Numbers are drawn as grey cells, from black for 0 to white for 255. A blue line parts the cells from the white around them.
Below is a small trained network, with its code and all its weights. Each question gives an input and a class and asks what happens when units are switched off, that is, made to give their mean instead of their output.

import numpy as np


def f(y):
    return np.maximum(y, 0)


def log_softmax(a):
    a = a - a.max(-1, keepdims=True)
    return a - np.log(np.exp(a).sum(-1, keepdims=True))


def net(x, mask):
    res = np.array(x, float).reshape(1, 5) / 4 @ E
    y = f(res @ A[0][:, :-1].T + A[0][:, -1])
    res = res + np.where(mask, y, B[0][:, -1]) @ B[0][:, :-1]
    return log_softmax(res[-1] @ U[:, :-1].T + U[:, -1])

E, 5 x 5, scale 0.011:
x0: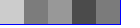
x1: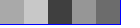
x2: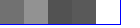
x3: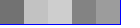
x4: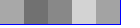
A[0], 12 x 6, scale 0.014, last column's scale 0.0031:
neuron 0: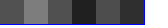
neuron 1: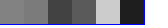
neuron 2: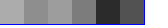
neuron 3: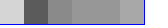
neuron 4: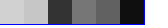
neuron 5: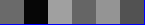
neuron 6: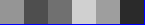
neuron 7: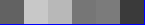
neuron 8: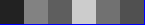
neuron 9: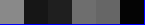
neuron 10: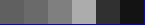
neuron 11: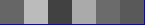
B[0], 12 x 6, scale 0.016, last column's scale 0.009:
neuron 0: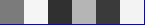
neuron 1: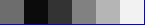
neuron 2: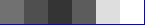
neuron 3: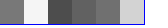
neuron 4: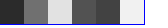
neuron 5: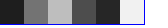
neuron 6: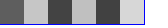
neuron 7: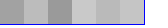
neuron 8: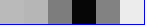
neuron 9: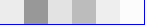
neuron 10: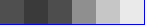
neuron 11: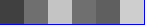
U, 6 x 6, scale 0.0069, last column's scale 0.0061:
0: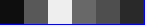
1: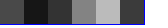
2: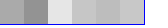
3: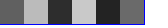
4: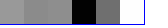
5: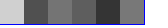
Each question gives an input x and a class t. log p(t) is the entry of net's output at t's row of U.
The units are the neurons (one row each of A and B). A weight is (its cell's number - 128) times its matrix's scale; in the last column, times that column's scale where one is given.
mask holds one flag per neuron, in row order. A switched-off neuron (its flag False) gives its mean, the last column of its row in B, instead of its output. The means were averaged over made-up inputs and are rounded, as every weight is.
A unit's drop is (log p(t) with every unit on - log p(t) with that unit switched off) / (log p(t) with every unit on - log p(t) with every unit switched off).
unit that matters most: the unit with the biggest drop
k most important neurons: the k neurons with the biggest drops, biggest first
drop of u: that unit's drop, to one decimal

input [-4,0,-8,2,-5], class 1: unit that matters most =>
neuron 10
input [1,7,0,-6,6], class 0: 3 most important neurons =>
neuron 4; neuron 11; neuron 0
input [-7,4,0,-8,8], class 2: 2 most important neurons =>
neuron 9; neuron 0
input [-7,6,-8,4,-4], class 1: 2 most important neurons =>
neuron 10; neuron 2
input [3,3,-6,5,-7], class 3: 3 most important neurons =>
neuron 0; neuron 1; neuron 9
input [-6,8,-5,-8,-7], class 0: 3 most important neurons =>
neuron 4; neuron 11; neuron 10
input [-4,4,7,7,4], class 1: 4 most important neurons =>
neuron 1; neuron 9; neuron 0; neuron 4
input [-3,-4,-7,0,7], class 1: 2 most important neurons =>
neuron 10; neuron 0
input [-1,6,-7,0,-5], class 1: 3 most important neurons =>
neuron 2; neuron 10; neuron 5
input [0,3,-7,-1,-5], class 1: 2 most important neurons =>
neuron 2; neuron 10
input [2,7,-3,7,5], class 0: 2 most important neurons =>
neuron 4; neuron 9
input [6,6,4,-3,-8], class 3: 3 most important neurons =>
neuron 0; neuron 5; neuron 8
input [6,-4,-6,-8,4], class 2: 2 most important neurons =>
neuron 9; neuron 1
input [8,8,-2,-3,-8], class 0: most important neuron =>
neuron 4
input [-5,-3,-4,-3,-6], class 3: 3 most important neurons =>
neuron 0; neuron 4; neuron 1
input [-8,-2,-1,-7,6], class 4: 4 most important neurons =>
neuron 8; neuron 7; neuron 5; neuron 0
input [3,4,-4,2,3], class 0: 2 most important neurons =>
neuron 4; neuron 8
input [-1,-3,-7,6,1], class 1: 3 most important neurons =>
neuron 9; neuron 2; neuron 10
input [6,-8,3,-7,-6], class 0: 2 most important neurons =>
neuron 5; neuron 8
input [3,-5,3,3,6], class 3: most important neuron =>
neuron 4
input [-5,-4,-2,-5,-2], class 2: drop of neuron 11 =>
0.1
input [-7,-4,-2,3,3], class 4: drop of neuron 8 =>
1.2
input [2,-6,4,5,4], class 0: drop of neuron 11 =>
-0.1
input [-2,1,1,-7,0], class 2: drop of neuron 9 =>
0.9
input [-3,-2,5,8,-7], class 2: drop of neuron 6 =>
0.2
